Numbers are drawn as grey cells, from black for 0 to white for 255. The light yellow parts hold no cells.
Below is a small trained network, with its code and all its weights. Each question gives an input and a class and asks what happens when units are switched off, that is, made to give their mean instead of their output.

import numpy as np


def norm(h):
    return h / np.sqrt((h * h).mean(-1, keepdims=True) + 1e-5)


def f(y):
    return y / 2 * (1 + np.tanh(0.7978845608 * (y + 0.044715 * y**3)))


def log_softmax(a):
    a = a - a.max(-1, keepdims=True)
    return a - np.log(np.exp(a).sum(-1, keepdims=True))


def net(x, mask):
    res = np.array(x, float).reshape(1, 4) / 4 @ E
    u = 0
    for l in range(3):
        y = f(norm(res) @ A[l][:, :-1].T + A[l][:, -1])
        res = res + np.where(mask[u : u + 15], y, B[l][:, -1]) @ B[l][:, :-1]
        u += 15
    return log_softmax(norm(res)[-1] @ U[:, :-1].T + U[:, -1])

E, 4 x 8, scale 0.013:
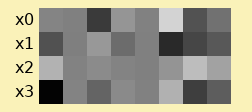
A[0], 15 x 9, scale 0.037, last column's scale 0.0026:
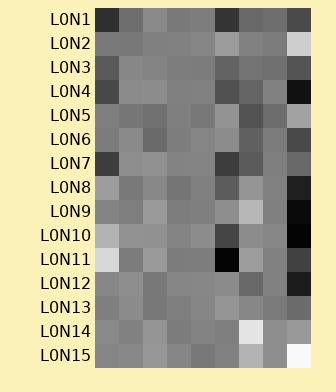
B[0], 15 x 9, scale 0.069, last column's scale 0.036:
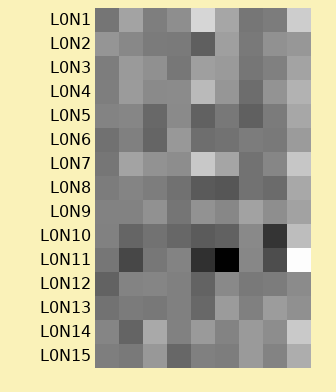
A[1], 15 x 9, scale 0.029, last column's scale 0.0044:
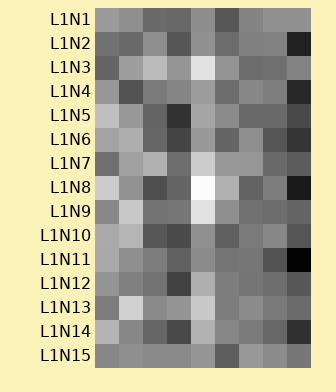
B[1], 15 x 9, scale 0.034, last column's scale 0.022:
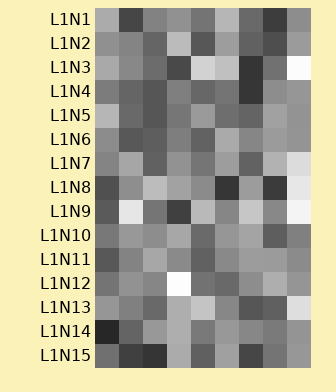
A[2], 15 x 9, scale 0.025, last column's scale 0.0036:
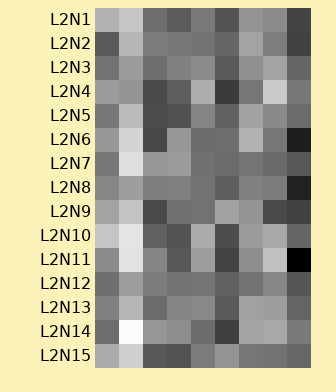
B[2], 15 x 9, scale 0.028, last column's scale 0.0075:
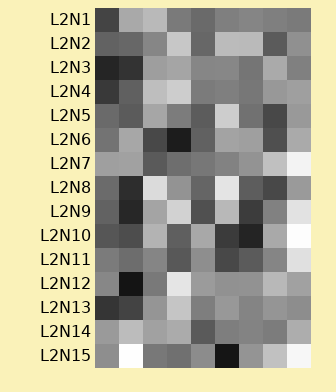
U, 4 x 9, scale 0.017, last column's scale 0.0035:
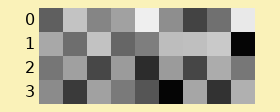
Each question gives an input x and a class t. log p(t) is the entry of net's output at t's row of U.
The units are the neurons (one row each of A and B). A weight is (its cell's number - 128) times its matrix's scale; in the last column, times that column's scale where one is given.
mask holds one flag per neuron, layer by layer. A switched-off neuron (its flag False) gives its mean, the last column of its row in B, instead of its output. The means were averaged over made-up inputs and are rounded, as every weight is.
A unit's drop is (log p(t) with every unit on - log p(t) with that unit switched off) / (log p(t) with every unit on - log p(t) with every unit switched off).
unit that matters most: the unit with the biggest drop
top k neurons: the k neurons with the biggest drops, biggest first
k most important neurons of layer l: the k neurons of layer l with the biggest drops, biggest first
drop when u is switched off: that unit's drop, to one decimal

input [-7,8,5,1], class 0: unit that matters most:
L0N1
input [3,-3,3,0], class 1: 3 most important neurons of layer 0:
[L0N11 L0N1 L0N7]
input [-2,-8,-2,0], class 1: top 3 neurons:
[L0N11 L0N1 L0N7]
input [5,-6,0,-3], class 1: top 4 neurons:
[L0N11 L0N1 L0N7 L0N4]
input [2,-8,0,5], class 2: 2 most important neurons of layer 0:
[L0N11 L0N1]
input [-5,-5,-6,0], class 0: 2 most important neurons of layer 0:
[L0N1 L0N7]
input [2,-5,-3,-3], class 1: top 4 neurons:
[L0N11 L0N1 L0N7 L0N4]
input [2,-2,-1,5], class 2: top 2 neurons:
[L0N1 L0N7]
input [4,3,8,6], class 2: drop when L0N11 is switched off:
0.4
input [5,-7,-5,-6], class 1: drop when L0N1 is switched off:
0.8
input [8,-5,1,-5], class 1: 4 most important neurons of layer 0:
[L0N11 L0N1 L0N7 L0N4]
